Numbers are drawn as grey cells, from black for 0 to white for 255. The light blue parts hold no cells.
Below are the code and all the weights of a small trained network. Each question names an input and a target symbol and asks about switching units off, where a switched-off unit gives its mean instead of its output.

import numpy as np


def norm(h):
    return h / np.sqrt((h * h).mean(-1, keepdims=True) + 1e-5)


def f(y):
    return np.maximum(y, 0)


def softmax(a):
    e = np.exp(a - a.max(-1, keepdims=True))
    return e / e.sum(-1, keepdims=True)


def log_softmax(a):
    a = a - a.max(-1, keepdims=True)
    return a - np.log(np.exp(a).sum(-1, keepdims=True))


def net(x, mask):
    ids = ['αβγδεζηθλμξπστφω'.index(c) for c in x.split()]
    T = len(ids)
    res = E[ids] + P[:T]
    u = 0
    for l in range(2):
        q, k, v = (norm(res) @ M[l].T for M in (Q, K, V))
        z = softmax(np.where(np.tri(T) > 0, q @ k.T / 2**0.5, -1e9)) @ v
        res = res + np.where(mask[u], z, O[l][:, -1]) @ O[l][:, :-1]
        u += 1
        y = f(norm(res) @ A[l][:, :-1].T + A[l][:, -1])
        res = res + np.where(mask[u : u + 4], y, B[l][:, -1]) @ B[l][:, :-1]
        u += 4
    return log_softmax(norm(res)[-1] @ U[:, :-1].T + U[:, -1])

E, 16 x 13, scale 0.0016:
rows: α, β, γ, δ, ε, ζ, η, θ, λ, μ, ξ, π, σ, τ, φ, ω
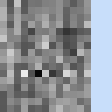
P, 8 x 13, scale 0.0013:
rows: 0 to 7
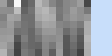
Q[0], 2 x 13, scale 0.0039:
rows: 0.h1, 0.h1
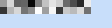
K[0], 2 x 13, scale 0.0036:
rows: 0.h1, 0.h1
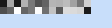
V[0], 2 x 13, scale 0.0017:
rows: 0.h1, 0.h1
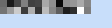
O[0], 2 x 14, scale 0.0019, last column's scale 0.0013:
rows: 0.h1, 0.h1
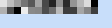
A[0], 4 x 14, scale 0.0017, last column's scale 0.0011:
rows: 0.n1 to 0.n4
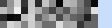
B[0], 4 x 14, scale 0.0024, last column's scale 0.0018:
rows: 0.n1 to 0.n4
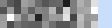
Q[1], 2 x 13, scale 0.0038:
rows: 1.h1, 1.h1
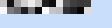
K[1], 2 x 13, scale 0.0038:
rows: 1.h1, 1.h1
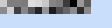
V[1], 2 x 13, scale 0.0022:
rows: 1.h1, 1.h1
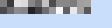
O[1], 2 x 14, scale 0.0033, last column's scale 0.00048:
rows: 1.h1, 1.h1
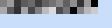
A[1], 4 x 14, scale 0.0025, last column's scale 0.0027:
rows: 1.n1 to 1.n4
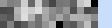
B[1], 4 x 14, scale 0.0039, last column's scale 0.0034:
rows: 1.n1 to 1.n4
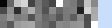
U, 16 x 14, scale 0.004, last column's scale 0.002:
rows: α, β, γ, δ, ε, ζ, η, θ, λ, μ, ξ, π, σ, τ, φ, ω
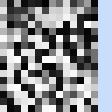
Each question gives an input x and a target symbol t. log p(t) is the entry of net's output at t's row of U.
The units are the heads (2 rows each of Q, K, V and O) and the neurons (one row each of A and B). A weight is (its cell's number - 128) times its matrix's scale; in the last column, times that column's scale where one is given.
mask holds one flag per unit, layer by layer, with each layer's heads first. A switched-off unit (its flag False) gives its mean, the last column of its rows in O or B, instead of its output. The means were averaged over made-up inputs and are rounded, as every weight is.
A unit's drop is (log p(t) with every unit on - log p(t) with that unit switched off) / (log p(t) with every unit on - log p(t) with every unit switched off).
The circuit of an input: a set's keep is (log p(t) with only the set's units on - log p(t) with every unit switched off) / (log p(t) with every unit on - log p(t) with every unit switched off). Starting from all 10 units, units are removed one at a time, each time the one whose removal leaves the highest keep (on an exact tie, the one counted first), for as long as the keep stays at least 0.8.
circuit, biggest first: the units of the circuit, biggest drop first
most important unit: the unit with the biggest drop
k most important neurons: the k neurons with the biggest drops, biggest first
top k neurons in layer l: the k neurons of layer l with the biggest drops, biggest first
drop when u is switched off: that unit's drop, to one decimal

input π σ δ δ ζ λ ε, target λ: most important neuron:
0.n3
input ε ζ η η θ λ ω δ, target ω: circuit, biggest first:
1.h1, 0.h1
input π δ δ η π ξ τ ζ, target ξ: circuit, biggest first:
0.h1, 0.n2
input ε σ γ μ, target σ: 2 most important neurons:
1.n4, 1.n2
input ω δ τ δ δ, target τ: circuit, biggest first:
0.h1, 1.n1
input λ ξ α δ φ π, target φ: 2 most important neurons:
1.n4, 0.n1
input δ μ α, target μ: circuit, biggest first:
1.h1, 0.h1, 1.n2
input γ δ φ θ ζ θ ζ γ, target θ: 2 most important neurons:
0.n3, 1.n4
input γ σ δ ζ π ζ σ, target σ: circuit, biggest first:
0.h1, 1.h1
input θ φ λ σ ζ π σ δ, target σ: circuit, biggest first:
0.h1, 1.h1, 1.n4
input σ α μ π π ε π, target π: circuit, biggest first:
1.h1, 1.n2
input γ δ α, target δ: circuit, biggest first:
0.h1, 1.h1, 1.n3
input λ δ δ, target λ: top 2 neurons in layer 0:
0.n3, 0.n1
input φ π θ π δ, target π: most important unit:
1.h1
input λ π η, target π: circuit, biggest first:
1.n2, 1.h1
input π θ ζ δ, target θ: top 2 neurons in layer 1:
1.n3, 1.n4
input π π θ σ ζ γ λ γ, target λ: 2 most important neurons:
0.n3, 1.n4
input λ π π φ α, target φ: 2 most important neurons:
0.n1, 1.n4
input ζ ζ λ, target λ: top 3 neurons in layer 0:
0.n3, 0.n4, 0.n2
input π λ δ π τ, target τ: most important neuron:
1.n1
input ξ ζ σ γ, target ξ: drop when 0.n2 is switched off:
0.4
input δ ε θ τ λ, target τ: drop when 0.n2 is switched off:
0.0
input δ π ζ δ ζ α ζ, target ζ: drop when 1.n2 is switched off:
0.1
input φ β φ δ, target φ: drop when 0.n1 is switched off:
0.2
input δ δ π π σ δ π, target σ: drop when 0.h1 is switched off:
0.9
